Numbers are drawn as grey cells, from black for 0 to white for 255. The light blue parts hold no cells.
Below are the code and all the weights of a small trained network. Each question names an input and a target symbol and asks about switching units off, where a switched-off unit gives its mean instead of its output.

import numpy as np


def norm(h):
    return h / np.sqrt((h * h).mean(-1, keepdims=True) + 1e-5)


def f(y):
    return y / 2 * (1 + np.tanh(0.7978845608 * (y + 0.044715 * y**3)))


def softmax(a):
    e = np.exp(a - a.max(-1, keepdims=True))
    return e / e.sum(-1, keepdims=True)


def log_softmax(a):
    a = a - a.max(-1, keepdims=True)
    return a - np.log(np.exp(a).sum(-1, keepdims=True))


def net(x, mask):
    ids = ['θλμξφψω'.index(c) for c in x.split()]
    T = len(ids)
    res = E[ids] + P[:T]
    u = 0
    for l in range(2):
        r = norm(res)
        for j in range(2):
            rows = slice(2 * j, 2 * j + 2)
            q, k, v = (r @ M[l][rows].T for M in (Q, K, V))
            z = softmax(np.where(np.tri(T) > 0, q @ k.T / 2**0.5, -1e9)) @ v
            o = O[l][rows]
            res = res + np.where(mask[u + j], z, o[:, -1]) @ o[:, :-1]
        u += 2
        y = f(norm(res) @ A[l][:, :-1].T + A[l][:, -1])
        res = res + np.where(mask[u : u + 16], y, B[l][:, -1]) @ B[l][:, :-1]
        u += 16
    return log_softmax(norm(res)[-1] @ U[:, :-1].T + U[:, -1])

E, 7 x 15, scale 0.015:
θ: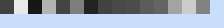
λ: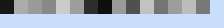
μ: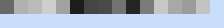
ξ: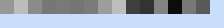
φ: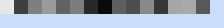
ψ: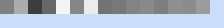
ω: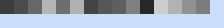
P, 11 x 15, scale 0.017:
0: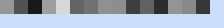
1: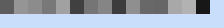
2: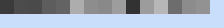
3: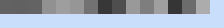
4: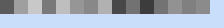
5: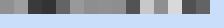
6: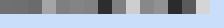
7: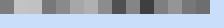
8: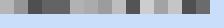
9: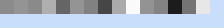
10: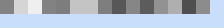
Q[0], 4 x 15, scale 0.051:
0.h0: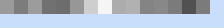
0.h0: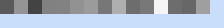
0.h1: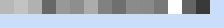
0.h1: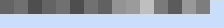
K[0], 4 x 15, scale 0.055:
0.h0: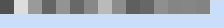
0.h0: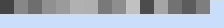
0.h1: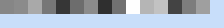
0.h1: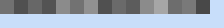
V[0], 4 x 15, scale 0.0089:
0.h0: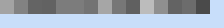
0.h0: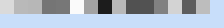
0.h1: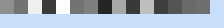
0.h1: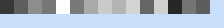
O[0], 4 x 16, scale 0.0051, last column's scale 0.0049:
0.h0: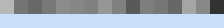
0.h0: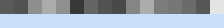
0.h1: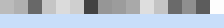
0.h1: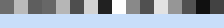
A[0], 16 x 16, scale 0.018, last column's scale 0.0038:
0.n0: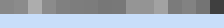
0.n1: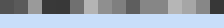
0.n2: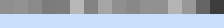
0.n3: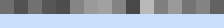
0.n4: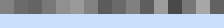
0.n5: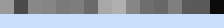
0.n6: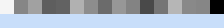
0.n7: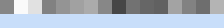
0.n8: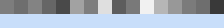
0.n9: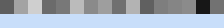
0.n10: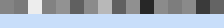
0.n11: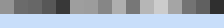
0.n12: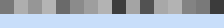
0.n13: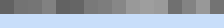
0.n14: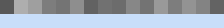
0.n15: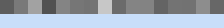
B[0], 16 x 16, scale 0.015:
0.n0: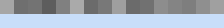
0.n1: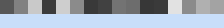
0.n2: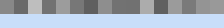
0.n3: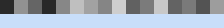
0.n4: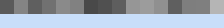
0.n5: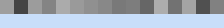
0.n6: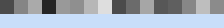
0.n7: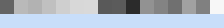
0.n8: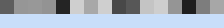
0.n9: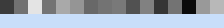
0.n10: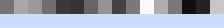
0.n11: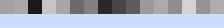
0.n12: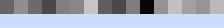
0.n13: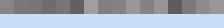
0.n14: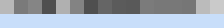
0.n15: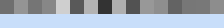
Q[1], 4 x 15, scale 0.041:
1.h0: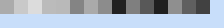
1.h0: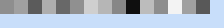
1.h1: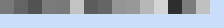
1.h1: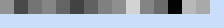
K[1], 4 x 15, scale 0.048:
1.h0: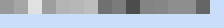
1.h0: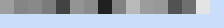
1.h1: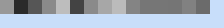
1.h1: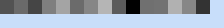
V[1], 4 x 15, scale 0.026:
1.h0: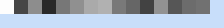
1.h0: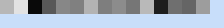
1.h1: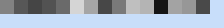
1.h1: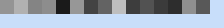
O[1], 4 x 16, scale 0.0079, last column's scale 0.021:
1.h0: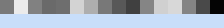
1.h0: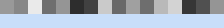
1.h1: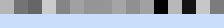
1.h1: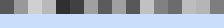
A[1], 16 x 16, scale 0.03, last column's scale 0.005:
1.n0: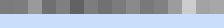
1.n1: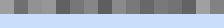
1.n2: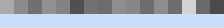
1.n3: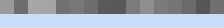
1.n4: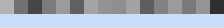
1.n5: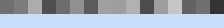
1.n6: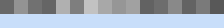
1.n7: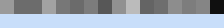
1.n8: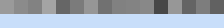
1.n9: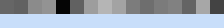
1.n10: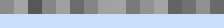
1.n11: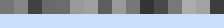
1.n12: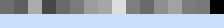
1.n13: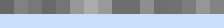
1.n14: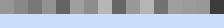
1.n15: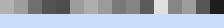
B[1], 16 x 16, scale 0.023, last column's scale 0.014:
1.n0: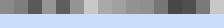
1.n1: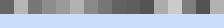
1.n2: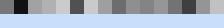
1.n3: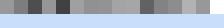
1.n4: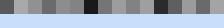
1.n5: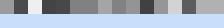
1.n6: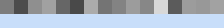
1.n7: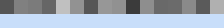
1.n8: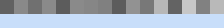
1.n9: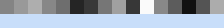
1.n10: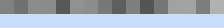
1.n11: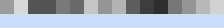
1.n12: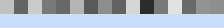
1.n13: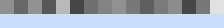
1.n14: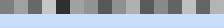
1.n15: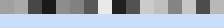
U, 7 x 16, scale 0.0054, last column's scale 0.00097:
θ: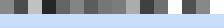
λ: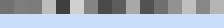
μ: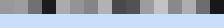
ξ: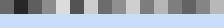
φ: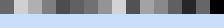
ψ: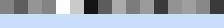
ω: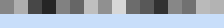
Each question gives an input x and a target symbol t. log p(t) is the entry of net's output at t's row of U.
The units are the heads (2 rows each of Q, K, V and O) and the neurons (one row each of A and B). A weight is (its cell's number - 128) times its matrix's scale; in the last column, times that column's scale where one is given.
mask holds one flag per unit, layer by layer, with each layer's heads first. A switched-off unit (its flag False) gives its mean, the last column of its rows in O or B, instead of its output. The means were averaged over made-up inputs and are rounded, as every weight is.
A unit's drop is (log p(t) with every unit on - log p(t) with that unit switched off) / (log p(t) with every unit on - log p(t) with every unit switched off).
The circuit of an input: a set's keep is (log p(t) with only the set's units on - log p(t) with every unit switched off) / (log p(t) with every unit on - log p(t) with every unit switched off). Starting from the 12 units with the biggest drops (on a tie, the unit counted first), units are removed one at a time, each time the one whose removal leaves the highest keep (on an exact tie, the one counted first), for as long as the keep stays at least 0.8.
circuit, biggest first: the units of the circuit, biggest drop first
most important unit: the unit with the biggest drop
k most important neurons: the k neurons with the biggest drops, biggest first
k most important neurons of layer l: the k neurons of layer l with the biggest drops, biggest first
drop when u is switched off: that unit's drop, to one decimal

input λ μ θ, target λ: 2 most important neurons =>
(0.n8 1.n14)
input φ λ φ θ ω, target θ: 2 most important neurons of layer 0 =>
(0.n10 0.n12)
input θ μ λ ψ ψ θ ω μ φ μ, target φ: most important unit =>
1.h1
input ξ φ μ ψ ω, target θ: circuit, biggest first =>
(0.h1 0.n1 1.n5)
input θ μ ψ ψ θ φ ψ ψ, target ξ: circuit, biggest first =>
(1.n6 1.h1)
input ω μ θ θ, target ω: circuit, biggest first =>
(1.n11 1.h0)
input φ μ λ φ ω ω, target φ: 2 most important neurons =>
(0.n8 1.n9)
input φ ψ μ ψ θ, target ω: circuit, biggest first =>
(1.n11 0.n12)
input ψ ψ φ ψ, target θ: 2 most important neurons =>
(1.n5 0.n7)
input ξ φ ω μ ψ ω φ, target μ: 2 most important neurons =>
(1.n15 0.n5)
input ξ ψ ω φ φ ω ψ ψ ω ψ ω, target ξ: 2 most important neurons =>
(0.n7 1.n6)
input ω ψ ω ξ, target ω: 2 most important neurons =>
(1.n11 0.n5)
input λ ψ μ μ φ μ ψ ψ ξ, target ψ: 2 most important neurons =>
(0.n11 1.n4)
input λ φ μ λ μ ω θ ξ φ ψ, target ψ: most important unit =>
0.h1
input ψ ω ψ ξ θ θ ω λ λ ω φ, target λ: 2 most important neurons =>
(0.n7 1.n3)
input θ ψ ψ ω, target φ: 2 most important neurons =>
(0.n7 1.n9)
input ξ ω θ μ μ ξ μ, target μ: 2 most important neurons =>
(0.n5 1.n15)
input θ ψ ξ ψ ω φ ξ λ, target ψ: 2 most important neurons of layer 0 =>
(0.n9 0.n4)
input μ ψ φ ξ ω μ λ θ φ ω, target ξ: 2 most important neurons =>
(0.n14 1.n2)
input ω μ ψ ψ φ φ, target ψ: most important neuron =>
(1.n4)
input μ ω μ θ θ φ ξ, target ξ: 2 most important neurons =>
(1.n2 0.n14)
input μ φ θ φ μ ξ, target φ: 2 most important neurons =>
(0.n8 1.n9)
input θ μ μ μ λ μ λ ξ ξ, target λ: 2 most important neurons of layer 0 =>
(0.n8 0.n11)
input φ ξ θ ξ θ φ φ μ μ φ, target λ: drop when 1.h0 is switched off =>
0.2
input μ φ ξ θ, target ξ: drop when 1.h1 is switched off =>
0.3
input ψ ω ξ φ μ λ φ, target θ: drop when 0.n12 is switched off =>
0.0
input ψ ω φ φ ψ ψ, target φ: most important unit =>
0.n8
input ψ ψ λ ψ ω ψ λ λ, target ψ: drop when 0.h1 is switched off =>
0.1
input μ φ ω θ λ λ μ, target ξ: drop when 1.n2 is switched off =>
0.2
